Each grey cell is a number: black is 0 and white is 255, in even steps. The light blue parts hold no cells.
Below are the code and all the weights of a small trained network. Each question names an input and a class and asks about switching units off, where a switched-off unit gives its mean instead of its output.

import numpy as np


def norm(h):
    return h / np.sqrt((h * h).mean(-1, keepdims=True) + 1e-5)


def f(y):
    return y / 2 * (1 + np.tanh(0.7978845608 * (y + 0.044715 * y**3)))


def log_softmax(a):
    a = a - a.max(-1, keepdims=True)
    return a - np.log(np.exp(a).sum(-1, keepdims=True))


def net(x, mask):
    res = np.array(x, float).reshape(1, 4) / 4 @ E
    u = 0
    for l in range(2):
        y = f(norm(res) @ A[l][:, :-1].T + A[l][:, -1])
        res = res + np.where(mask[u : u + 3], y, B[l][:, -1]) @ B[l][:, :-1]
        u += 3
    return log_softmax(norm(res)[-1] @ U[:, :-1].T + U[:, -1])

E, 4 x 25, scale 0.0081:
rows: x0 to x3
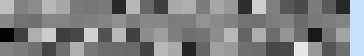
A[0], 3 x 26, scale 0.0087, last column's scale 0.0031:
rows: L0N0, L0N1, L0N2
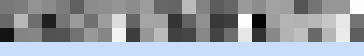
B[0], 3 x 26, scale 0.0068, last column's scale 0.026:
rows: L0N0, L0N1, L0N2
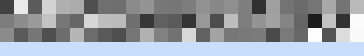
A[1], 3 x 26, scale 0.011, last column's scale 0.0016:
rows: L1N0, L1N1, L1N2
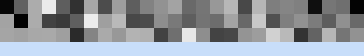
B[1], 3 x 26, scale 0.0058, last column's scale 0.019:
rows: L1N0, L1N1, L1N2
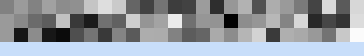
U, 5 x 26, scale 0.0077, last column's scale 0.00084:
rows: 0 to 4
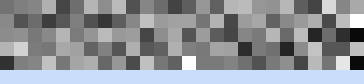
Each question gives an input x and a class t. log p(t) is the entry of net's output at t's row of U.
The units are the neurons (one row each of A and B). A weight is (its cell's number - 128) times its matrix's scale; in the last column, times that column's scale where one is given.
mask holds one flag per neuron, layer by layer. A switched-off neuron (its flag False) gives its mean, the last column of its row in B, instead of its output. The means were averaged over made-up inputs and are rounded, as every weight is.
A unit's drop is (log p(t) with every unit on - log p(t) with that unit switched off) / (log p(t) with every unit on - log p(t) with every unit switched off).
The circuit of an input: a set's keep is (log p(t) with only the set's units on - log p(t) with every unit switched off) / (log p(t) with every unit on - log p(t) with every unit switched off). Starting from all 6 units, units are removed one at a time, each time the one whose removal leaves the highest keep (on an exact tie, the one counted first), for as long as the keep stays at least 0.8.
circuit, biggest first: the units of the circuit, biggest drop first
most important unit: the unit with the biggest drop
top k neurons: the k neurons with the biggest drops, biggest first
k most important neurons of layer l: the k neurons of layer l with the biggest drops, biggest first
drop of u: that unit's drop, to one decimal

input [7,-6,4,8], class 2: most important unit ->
L0N2
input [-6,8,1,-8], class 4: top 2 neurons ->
L0N2, L0N0
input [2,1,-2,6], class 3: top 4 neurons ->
L0N1, L1N2, L0N2, L1N0
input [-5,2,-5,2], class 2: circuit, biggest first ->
L0N1, L1N1, L0N0
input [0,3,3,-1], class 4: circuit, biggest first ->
L0N1, L1N2
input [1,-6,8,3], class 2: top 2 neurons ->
L0N0, L1N1
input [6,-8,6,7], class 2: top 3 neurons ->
L0N2, L0N0, L1N1
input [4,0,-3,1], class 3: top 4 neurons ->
L0N1, L1N2, L0N2, L1N0
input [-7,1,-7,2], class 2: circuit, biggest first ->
L0N1, L1N1, L0N0, L0N2
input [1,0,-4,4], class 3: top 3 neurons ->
L0N1, L1N2, L0N2
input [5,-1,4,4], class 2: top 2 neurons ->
L0N2, L0N0
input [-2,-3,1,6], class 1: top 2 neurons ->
L0N2, L1N0
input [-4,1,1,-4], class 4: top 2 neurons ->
L0N2, L1N0
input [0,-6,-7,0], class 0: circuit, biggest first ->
L1N1
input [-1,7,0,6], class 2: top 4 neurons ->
L0N0, L1N1, L1N2, L0N2
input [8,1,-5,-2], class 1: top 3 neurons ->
L0N1, L1N2, L0N2
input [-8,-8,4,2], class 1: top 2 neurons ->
L0N2, L1N1
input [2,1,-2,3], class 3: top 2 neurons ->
L0N1, L1N2
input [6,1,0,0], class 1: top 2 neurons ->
L0N1, L1N0
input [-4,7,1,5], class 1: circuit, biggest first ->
L0N2
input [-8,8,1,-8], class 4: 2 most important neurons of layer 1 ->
L1N0, L1N1
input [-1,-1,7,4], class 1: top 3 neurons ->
L0N1, L0N0, L0N2
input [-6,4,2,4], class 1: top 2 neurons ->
L0N2, L1N1
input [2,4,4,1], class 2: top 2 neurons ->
L0N2, L0N0
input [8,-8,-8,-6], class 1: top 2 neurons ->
L1N2, L0N1
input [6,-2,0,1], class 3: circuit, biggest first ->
L0N1, L1N2
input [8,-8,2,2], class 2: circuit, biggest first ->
L0N2
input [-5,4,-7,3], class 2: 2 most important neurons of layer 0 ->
L0N0, L0N1
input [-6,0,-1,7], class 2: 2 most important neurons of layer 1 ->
L1N1, L1N2
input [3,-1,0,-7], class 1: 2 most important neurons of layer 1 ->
L1N2, L1N0
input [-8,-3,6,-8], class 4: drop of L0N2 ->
1.6
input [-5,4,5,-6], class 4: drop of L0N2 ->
1.3
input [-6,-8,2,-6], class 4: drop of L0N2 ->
1.5
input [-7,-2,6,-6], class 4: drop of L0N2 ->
1.5
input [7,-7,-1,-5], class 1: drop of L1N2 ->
0.2
